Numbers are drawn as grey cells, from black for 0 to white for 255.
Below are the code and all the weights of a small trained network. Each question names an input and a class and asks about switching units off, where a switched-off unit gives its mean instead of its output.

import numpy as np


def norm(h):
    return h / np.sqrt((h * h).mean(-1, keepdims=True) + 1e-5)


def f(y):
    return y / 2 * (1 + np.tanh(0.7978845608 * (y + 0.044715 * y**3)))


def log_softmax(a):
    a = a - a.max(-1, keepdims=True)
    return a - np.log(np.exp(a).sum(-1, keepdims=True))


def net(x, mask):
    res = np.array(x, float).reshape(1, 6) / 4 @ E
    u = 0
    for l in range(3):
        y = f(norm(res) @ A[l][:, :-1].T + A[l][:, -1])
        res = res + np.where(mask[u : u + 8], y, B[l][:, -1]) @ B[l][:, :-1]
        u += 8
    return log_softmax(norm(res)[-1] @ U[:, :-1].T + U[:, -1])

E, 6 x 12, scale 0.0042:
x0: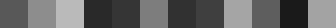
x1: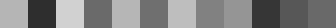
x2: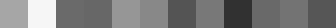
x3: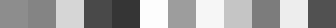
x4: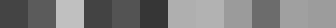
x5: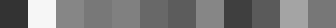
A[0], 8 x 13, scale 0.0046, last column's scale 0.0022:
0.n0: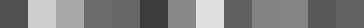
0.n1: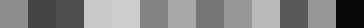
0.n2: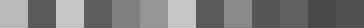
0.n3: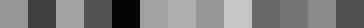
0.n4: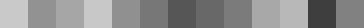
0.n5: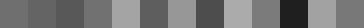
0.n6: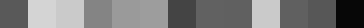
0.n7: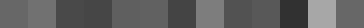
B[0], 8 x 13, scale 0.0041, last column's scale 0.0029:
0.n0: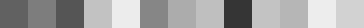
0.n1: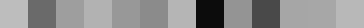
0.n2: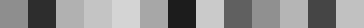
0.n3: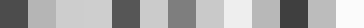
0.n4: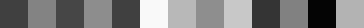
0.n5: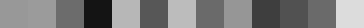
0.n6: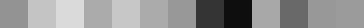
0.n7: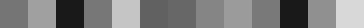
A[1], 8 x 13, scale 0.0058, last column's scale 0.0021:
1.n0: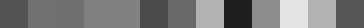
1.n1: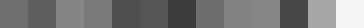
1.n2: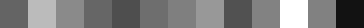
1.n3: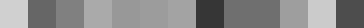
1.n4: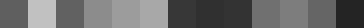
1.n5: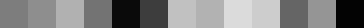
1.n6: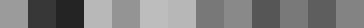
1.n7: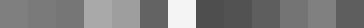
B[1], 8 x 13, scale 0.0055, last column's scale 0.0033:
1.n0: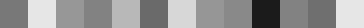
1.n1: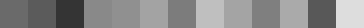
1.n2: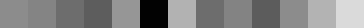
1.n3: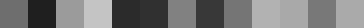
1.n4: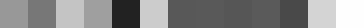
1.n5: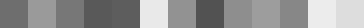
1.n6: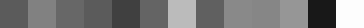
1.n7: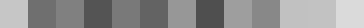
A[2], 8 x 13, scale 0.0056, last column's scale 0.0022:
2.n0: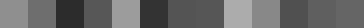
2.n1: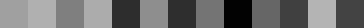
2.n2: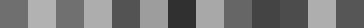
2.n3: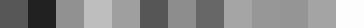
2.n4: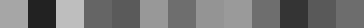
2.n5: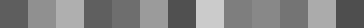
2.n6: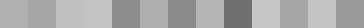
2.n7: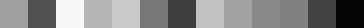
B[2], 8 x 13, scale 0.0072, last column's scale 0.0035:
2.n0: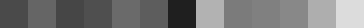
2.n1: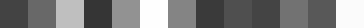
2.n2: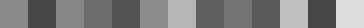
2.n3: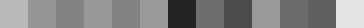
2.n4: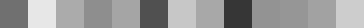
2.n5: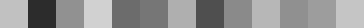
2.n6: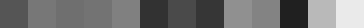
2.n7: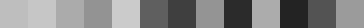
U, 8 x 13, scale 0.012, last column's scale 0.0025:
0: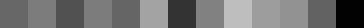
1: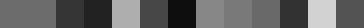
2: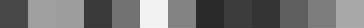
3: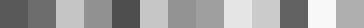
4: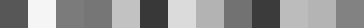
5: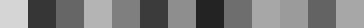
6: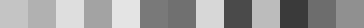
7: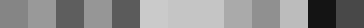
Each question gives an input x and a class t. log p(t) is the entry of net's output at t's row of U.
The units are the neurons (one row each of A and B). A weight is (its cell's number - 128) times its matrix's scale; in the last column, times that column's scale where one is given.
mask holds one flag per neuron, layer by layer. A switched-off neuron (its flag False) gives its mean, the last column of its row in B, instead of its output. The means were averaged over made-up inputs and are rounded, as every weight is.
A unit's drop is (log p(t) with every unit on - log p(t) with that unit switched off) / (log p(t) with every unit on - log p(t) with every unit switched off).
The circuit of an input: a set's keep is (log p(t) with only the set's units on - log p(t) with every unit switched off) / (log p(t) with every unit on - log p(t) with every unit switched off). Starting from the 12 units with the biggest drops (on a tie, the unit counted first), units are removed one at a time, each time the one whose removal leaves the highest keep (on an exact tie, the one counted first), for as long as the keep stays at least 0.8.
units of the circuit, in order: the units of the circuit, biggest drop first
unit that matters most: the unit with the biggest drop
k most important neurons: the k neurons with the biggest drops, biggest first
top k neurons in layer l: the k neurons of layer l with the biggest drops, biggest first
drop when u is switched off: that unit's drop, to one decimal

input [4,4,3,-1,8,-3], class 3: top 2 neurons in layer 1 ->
[1.n5, 1.n3]
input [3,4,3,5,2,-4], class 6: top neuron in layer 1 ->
[1.n4]
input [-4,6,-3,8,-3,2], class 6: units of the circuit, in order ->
[2.n7, 0.n2]
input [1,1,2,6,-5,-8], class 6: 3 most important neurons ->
[0.n2, 2.n7, 2.n4]
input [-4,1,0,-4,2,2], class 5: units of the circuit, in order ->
[0.n1, 1.n3]
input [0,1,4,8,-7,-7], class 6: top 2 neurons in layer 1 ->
[1.n5, 1.n1]
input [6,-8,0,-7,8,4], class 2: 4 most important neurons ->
[1.n4, 2.n1, 2.n2, 1.n2]
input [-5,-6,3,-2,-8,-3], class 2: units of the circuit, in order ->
[1.n4, 2.n1]
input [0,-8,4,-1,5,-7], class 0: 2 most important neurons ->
[1.n1, 0.n3]
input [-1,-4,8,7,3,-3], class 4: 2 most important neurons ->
[1.n2, 0.n0]
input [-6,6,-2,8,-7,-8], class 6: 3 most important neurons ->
[2.n7, 0.n2, 2.n4]
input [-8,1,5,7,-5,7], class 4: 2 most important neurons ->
[1.n2, 0.n0]
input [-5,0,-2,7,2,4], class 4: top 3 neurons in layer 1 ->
[1.n2, 1.n0, 1.n4]
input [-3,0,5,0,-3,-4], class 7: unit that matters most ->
0.n4
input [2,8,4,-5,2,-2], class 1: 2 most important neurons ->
[2.n0, 0.n5]
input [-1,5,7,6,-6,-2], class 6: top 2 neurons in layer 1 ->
[1.n5, 1.n1]
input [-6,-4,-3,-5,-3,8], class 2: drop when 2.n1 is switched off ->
0.3
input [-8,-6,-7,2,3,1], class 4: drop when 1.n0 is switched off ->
0.3
